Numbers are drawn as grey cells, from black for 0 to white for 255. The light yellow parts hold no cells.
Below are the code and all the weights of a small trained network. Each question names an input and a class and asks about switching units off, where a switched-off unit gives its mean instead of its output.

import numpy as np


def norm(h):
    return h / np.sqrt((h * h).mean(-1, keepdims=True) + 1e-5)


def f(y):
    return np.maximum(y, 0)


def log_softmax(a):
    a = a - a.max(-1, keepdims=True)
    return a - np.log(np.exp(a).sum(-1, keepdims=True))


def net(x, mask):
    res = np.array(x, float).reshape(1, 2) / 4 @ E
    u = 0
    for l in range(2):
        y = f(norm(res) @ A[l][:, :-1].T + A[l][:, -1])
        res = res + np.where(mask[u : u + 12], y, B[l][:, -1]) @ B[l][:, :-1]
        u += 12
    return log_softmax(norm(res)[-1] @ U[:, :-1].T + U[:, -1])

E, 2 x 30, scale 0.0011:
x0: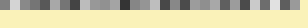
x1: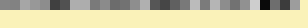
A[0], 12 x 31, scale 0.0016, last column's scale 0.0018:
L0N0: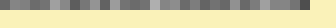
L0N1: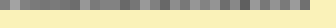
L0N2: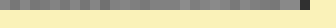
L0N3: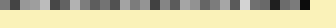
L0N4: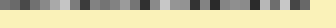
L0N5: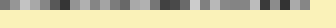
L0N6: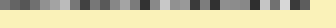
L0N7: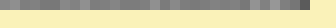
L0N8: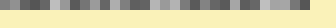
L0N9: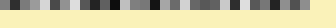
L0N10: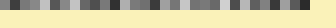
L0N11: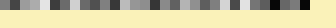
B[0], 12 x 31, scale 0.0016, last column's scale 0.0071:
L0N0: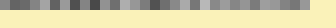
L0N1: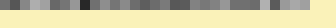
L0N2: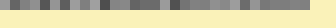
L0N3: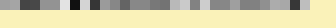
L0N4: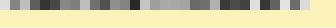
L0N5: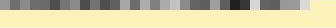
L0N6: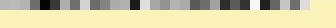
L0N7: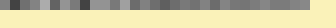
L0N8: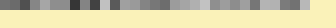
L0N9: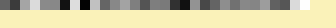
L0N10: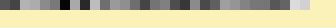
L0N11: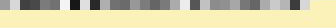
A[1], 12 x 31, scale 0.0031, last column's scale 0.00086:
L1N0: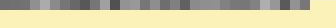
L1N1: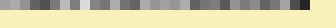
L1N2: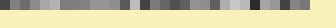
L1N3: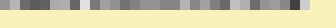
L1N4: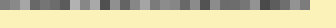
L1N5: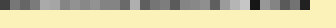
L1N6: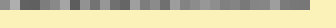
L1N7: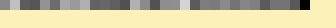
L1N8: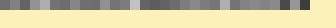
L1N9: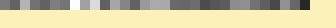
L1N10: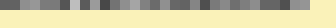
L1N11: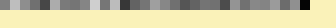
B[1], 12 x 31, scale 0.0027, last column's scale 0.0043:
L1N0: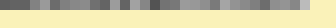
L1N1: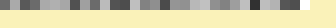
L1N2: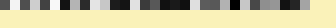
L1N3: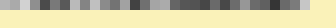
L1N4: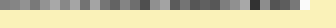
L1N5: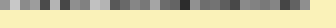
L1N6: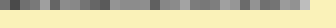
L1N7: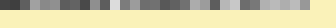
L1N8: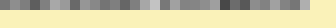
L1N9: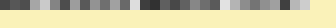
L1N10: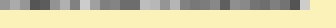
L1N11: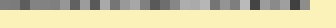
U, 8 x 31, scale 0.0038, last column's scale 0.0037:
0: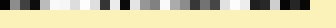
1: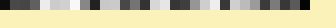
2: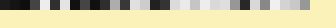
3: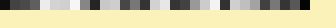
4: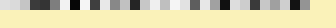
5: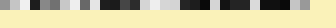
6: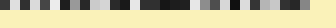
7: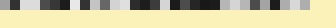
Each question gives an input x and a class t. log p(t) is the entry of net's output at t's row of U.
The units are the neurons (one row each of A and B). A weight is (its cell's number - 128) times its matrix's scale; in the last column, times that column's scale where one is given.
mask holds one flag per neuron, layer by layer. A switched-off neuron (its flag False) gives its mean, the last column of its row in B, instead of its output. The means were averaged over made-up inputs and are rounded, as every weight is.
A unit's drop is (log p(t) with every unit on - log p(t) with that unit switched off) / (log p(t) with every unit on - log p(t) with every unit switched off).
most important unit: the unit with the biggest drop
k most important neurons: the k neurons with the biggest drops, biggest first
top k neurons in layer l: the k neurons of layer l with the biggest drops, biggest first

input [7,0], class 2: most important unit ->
L0N9
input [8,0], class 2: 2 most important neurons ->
[L0N9; L0N6]
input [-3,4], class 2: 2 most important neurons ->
[L0N11; L0N5]
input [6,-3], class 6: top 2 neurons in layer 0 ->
[L0N4; L0N5]
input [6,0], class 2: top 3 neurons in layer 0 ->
[L0N9; L0N6; L0N4]
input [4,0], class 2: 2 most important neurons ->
[L0N9; L0N10]
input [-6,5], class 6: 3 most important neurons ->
[L0N4; L0N6; L0N9]
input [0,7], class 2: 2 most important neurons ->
[L0N9; L0N10]
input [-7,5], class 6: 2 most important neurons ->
[L0N4; L0N6]
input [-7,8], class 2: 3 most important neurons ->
[L0N3; L0N11; L0N5]
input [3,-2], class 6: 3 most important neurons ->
[L0N6; L0N4; L0N5]
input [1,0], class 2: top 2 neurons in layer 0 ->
[L0N9; L0N10]
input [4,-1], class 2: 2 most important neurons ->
[L0N9; L0N6]
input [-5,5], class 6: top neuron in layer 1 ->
[L1N2]
